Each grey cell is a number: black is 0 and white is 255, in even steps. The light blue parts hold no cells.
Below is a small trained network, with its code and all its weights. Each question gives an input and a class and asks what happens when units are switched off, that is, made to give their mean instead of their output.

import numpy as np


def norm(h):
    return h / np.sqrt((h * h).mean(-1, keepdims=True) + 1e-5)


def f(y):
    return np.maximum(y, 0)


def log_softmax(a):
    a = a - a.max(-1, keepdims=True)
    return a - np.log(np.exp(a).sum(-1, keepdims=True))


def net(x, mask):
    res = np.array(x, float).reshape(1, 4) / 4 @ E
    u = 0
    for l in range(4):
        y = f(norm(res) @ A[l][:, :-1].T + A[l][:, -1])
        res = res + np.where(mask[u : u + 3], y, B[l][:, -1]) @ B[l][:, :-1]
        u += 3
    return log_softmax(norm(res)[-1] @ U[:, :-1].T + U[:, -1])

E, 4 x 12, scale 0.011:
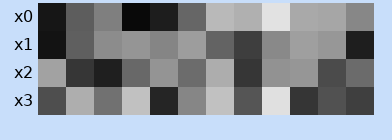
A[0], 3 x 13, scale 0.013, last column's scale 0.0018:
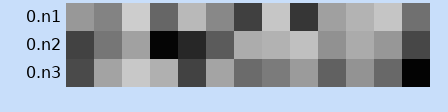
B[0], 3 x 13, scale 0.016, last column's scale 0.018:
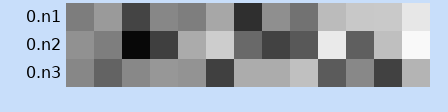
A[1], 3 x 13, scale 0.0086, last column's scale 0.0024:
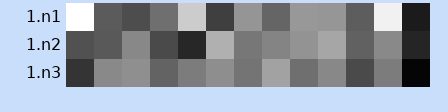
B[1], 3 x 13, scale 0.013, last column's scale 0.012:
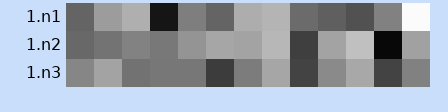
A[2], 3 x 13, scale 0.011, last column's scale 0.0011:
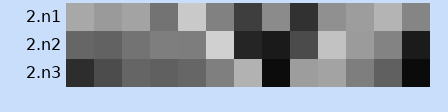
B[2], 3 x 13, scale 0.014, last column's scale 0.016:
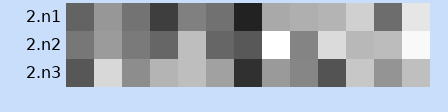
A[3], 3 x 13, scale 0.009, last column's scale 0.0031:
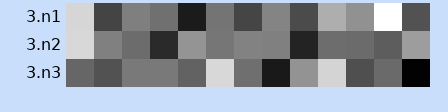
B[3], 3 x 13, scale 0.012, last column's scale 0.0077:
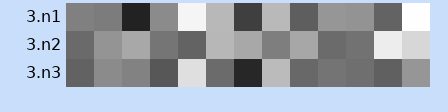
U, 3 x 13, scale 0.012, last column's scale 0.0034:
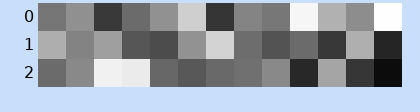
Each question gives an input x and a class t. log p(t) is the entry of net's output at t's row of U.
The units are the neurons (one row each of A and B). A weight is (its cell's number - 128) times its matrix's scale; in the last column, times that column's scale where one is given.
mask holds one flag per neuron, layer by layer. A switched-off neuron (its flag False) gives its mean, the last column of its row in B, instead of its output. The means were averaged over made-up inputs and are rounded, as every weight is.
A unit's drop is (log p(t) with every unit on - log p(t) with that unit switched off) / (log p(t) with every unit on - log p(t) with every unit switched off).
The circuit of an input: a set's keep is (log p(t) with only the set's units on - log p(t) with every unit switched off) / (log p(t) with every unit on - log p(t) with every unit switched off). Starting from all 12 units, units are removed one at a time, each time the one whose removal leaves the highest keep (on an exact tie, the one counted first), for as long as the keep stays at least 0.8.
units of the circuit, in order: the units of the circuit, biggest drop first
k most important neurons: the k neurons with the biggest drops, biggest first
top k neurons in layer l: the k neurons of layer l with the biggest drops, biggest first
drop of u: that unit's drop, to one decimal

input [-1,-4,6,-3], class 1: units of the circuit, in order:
(1.n1; 0.n2; 0.n1; 2.n2)
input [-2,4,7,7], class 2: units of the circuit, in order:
(0.n2; 0.n1; 2.n2)
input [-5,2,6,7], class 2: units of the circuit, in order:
(0.n2; 0.n1; 2.n2)
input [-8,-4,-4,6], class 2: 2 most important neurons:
(0.n2; 0.n1)
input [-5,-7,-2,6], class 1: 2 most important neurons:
(0.n1; 2.n3)
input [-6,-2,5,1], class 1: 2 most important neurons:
(0.n1; 0.n2)
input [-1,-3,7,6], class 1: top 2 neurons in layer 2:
(2.n1; 2.n2)
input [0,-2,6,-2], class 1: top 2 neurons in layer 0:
(0.n1; 0.n2)
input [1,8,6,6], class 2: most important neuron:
(0.n2)
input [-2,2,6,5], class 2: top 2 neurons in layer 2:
(2.n2; 2.n1)
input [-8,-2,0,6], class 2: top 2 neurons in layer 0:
(0.n2; 0.n1)
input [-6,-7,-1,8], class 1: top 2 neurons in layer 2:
(2.n3; 2.n1)
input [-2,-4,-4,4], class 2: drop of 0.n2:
0.7
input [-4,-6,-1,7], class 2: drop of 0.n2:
0.8
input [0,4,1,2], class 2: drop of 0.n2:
0.4
